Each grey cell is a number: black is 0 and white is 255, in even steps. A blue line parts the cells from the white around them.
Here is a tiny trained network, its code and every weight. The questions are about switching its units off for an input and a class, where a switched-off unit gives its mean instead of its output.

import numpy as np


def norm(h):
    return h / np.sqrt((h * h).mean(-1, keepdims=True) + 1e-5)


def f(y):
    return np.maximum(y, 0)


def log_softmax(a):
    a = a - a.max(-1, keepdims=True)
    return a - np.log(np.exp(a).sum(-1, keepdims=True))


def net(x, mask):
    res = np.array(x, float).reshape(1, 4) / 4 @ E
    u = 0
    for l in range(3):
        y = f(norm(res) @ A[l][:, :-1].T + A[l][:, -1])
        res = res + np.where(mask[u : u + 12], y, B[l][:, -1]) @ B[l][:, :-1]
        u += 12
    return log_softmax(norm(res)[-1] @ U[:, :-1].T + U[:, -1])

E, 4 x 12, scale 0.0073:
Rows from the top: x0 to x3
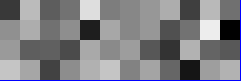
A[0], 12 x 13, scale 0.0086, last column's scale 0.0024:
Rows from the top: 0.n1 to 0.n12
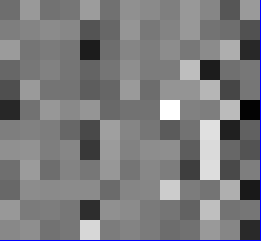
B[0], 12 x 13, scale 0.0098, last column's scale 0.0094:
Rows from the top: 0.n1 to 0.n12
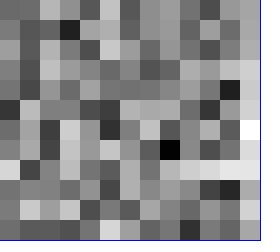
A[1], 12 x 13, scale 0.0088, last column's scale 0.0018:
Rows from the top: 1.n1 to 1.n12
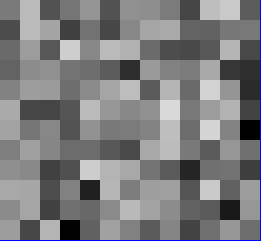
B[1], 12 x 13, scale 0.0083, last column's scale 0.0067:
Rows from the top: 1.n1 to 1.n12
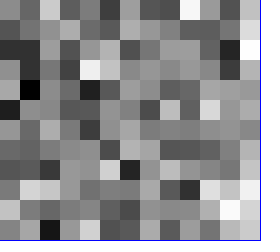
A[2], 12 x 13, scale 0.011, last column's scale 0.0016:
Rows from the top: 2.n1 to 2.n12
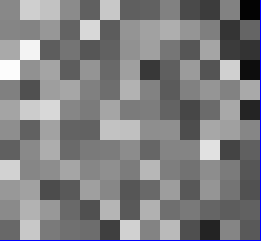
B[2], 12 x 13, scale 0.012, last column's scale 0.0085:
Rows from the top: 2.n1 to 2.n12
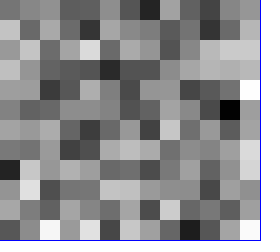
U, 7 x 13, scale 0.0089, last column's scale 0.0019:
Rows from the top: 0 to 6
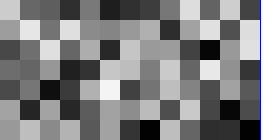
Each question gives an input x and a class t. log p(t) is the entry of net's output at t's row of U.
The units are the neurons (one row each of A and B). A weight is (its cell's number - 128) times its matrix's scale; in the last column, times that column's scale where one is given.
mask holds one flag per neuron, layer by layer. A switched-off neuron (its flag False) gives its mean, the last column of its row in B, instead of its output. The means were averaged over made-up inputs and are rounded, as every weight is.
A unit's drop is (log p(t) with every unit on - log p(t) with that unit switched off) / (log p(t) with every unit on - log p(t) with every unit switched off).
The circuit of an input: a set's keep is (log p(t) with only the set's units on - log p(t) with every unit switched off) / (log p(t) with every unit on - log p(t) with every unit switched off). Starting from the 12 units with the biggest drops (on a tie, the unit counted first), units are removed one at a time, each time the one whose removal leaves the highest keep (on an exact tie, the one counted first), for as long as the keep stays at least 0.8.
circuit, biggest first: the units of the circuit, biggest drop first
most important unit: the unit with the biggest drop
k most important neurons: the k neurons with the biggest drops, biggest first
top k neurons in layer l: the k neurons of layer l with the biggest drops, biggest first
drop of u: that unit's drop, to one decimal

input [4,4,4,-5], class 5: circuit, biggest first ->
[0.n5; 2.n2]
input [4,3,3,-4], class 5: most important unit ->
0.n5
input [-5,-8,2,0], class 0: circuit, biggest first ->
[2.n4; 0.n7]
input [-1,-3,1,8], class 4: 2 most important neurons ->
[0.n9; 1.n9]
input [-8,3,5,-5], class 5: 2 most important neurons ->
[0.n9; 1.n11]
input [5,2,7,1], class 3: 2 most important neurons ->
[0.n9; 0.n8]
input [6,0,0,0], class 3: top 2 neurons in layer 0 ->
[0.n9; 0.n12]
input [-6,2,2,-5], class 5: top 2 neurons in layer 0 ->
[0.n9; 0.n2]
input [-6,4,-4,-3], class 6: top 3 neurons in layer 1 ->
[1.n12; 1.n1; 1.n10]
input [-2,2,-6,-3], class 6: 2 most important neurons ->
[0.n3; 0.n8]
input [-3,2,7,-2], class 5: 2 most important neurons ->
[0.n9; 0.n8]
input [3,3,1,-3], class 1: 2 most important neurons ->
[0.n7; 1.n3]
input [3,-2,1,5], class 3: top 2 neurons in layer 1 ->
[1.n6; 1.n5]
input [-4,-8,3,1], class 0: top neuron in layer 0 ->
[0.n4]
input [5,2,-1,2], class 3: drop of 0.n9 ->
0.5
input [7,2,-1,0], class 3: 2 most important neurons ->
[0.n9; 0.n12]
